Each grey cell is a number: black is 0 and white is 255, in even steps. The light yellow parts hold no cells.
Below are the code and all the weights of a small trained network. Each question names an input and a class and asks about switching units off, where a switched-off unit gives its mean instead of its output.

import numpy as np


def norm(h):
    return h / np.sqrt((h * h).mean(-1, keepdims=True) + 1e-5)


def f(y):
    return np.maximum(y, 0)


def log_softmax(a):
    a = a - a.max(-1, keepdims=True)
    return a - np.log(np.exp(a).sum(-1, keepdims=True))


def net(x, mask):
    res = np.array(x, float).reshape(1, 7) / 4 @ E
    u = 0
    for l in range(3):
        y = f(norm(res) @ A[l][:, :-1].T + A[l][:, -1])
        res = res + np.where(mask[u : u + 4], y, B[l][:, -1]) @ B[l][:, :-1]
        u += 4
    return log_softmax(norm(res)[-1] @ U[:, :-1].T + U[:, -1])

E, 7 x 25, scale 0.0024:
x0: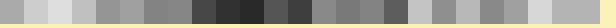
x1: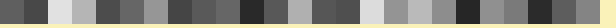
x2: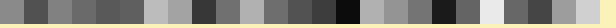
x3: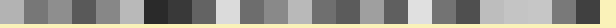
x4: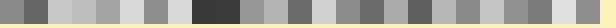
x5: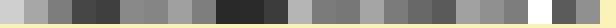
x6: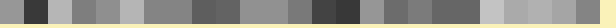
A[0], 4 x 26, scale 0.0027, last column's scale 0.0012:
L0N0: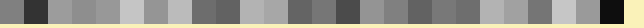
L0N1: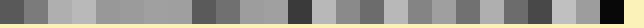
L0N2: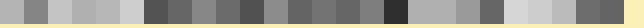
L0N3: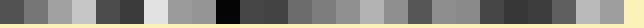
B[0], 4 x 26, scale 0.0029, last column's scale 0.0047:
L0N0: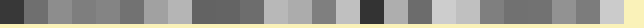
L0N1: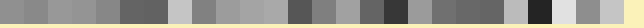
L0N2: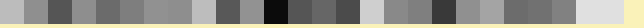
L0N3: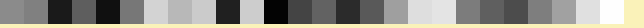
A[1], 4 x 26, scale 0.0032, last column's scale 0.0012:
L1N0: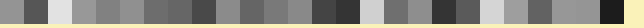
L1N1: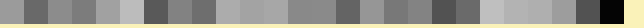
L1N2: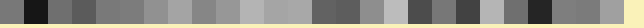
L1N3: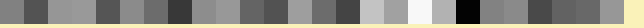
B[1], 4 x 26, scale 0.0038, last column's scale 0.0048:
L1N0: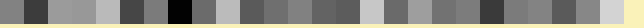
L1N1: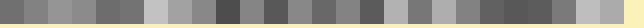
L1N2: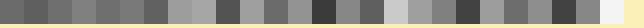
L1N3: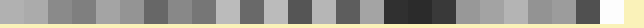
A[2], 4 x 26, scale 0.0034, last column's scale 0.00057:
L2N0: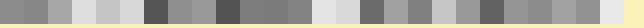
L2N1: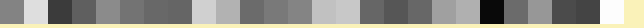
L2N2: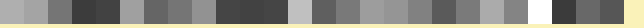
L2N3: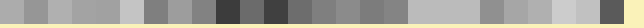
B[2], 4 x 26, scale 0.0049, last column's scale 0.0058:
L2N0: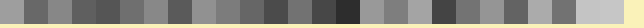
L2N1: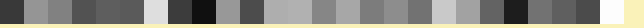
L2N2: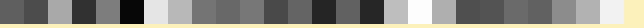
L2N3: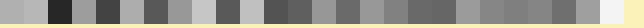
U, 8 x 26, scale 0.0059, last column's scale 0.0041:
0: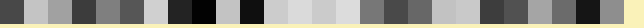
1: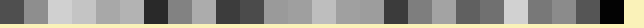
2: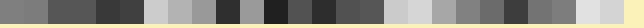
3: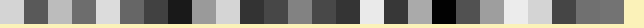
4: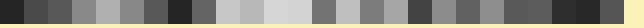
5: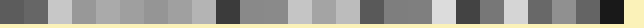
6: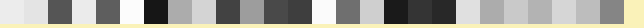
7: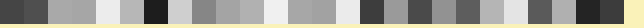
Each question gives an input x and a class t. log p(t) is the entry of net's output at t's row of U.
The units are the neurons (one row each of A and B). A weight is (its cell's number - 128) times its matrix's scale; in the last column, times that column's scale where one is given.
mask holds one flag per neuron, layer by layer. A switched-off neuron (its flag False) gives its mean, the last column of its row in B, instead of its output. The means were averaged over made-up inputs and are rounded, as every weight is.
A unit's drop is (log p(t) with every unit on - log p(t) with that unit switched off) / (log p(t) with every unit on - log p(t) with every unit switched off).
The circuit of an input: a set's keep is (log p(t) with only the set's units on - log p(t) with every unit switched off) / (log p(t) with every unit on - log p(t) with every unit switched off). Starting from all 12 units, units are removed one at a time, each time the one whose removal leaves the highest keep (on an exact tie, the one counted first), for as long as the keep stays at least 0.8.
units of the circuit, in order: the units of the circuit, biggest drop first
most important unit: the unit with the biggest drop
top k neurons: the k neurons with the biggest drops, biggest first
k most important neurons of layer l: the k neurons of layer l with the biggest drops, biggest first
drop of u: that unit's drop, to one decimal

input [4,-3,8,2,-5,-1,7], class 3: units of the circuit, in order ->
[L1N0; L0N3]
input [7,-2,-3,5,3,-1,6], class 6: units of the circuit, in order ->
[L2N3]
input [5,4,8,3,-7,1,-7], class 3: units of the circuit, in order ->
[L1N3; L1N0]
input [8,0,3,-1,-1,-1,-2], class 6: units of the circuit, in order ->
[L2N2; L2N3]
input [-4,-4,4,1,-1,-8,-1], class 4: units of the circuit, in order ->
[L2N2; L0N3]
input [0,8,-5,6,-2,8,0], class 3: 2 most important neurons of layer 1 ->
[L1N3; L1N0]
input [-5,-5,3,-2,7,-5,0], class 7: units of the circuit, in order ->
[L2N2; L0N3]
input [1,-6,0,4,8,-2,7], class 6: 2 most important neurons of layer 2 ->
[L2N2; L2N3]
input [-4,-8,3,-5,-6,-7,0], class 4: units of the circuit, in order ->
[L2N2; L0N3]
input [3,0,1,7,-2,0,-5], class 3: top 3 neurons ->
[L0N2; L0N3; L1N3]
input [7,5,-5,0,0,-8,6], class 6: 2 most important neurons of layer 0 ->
[L0N2; L0N1]
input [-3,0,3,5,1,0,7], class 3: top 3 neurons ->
[L1N0; L0N3; L2N1]
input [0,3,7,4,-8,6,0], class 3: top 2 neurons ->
[L1N0; L1N3]
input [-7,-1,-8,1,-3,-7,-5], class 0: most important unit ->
L2N1
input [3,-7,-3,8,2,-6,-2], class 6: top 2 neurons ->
[L2N2; L0N2]
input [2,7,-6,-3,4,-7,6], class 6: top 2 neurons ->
[L2N2; L2N1]
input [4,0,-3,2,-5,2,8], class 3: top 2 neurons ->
[L1N0; L0N3]
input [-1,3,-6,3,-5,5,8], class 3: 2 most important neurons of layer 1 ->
[L1N3; L1N0]
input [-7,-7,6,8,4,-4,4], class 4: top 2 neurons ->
[L2N2; L0N3]
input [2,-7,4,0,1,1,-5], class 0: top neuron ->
[L0N3]
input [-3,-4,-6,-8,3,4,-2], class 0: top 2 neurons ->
[L2N1; L2N2]
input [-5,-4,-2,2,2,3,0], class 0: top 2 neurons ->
[L2N1; L0N2]
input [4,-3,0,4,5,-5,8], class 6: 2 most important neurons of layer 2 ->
[L2N2; L2N3]
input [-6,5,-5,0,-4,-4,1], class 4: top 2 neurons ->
[L1N2; L2N2]
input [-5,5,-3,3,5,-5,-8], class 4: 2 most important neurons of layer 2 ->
[L2N2; L2N0]
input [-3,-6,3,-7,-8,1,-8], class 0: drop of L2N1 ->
0.5
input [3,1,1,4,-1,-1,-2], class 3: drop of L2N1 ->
0.0
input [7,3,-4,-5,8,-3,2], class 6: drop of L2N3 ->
0.2
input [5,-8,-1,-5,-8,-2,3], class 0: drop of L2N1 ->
0.1
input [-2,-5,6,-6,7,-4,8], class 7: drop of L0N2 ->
0.1
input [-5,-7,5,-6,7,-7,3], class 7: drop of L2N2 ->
0.2
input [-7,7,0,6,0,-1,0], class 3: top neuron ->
[L1N3]
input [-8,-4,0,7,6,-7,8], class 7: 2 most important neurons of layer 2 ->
[L2N2; L2N1]
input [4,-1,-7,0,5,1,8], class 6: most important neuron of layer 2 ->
[L2N3]
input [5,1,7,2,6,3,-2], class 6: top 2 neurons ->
[L2N2; L2N3]
